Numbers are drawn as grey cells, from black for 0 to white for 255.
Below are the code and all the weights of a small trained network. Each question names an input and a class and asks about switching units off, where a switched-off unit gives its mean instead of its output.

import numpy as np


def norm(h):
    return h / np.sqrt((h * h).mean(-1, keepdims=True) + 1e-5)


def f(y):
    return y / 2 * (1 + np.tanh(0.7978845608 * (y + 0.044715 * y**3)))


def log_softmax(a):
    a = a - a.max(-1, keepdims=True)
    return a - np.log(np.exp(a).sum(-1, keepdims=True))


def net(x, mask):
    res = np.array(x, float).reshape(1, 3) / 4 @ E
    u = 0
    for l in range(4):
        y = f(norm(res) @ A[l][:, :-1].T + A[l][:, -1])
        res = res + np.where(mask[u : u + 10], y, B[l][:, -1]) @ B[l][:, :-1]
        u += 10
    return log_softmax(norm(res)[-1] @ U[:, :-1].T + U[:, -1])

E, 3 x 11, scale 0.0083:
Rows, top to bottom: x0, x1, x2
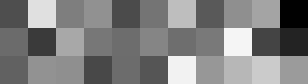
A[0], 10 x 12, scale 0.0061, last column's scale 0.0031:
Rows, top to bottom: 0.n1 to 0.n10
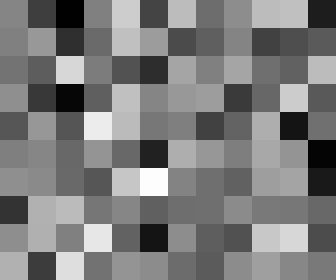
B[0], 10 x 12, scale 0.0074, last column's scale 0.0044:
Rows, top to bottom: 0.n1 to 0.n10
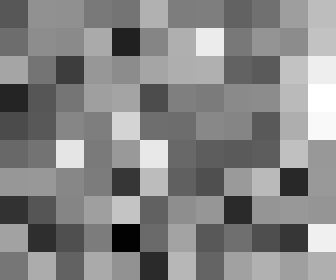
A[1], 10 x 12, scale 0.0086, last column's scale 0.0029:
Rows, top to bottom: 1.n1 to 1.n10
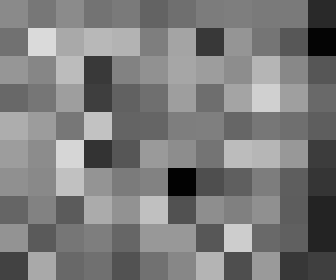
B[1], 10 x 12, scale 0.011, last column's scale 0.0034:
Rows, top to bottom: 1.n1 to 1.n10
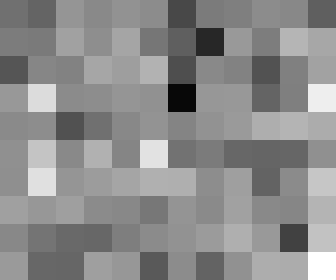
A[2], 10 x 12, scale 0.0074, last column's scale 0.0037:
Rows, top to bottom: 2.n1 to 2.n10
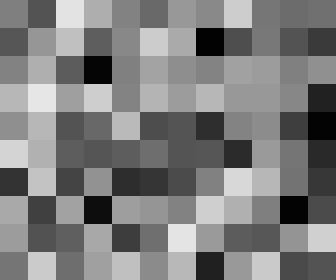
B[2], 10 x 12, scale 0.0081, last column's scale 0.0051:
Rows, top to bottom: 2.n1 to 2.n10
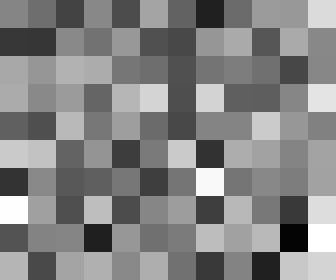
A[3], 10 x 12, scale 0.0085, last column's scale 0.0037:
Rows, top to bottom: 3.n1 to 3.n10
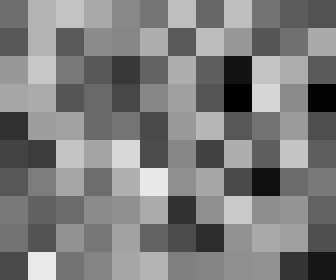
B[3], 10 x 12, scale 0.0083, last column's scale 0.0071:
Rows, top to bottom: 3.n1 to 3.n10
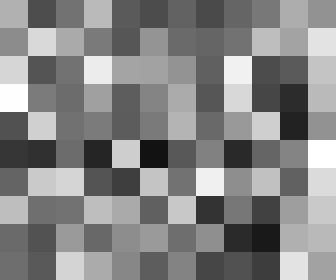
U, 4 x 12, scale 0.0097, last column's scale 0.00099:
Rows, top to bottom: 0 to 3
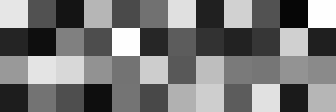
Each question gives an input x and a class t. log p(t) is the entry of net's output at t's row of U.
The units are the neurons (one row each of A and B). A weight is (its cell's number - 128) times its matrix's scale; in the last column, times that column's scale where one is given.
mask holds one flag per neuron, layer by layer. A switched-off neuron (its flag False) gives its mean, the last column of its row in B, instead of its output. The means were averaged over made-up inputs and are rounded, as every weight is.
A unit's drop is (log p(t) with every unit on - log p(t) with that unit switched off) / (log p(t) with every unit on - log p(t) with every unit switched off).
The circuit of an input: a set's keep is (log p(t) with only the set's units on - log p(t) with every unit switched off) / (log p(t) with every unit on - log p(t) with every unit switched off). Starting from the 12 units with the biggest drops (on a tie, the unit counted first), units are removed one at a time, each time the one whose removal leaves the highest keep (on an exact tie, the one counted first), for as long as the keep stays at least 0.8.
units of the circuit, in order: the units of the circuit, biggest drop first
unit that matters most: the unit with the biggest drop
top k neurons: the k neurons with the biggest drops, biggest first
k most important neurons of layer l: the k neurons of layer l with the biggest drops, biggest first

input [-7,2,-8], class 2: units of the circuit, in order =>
(1.n7; 3.n7)
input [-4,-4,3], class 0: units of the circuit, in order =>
(0.n9; 3.n3)
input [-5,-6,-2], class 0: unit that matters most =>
0.n5
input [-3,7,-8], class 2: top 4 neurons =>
(1.n7; 0.n9; 2.n4; 3.n7)
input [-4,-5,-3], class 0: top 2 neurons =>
(0.n5; 0.n7)
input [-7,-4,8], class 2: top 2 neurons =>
(1.n4; 0.n5)
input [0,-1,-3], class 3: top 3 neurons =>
(0.n2; 0.n6; 1.n4)
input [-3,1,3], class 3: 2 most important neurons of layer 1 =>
(1.n2; 1.n10)
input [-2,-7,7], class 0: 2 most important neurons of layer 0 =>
(0.n9; 0.n4)
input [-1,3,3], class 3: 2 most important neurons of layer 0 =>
(0.n3; 0.n9)
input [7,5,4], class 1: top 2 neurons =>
(0.n9; 1.n2)
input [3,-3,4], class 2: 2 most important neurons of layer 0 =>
(0.n6; 0.n4)
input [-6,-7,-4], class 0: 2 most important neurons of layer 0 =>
(0.n5; 0.n7)
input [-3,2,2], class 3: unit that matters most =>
2.n10
